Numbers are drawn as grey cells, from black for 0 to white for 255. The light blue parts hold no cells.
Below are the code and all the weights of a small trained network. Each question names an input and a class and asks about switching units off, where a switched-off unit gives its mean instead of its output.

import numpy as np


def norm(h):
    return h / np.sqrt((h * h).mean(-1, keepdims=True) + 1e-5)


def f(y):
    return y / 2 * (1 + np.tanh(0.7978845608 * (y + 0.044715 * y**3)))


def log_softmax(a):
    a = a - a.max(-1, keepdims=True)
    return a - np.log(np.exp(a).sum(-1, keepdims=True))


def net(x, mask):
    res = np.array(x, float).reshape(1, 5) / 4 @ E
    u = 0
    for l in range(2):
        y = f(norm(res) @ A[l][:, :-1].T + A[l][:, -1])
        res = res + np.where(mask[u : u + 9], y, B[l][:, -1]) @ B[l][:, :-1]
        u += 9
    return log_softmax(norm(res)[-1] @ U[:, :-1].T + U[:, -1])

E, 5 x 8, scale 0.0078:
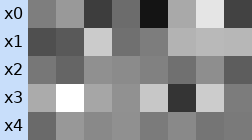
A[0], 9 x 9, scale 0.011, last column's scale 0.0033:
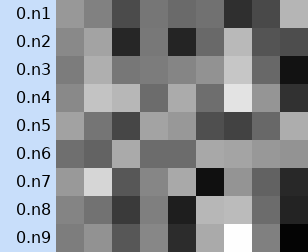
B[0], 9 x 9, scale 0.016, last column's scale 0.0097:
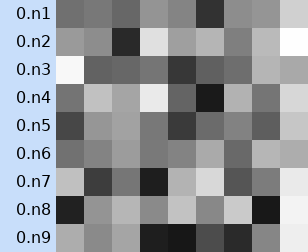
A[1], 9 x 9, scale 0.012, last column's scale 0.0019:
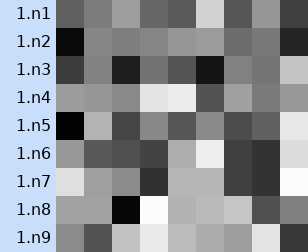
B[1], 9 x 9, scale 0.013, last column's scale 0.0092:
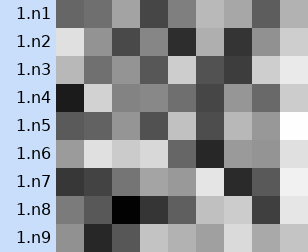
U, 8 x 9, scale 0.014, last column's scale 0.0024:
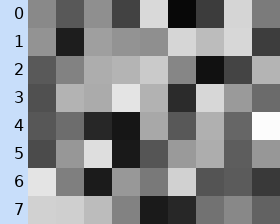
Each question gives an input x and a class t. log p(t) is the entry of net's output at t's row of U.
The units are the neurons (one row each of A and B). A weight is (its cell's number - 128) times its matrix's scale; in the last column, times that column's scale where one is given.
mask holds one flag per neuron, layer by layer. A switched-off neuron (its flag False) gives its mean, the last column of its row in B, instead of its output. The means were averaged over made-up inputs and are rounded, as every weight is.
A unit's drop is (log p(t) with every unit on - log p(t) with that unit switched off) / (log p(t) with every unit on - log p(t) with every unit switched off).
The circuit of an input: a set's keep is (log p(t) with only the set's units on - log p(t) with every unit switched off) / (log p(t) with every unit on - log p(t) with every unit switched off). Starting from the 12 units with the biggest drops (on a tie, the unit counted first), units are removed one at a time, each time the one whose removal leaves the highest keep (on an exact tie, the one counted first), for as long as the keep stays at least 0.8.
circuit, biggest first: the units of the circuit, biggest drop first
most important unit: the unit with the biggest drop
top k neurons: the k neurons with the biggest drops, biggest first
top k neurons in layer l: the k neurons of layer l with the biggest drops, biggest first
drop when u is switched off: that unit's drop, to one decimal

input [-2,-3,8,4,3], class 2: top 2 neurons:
0.n7, 1.n7
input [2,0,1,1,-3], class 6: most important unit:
0.n2
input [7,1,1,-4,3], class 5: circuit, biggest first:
0.n9, 0.n8
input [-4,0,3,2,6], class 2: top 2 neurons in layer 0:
0.n2, 0.n1
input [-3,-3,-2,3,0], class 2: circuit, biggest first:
0.n7, 1.n7
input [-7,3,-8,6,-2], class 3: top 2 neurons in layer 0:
0.n4, 0.n9
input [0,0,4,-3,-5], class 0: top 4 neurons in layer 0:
0.n2, 0.n7, 0.n4, 0.n1
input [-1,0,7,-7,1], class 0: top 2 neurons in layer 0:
0.n7, 0.n2
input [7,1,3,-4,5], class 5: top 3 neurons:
0.n9, 0.n8, 0.n4
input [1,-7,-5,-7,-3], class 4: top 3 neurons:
0.n9, 1.n8, 0.n8
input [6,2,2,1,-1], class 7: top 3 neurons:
0.n9, 0.n7, 0.n3
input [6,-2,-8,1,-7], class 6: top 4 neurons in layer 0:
0.n2, 0.n9, 0.n3, 0.n4
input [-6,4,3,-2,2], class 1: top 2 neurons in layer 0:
0.n9, 0.n4
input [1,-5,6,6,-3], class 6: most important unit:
0.n7
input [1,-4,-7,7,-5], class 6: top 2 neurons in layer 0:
0.n7, 0.n8
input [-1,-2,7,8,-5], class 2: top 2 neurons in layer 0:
0.n7, 0.n2
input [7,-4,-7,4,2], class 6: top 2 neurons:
0.n2, 0.n9
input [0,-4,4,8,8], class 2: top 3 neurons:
0.n7, 1.n7, 0.n2
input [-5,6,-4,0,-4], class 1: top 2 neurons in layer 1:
1.n9, 1.n6
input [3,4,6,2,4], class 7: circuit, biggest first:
0.n9
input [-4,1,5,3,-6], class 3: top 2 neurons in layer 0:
0.n9, 0.n4
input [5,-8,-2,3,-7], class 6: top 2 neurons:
0.n2, 0.n7
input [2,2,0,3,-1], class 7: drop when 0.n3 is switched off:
0.0
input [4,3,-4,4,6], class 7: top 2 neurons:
0.n9, 0.n4
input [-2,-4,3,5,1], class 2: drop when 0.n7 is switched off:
1.2
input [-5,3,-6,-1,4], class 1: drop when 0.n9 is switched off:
0.8
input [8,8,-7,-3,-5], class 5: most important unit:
0.n9
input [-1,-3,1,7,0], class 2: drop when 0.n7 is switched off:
1.3
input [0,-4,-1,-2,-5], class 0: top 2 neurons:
1.n3, 0.n5
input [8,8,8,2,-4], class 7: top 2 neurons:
0.n9, 0.n7
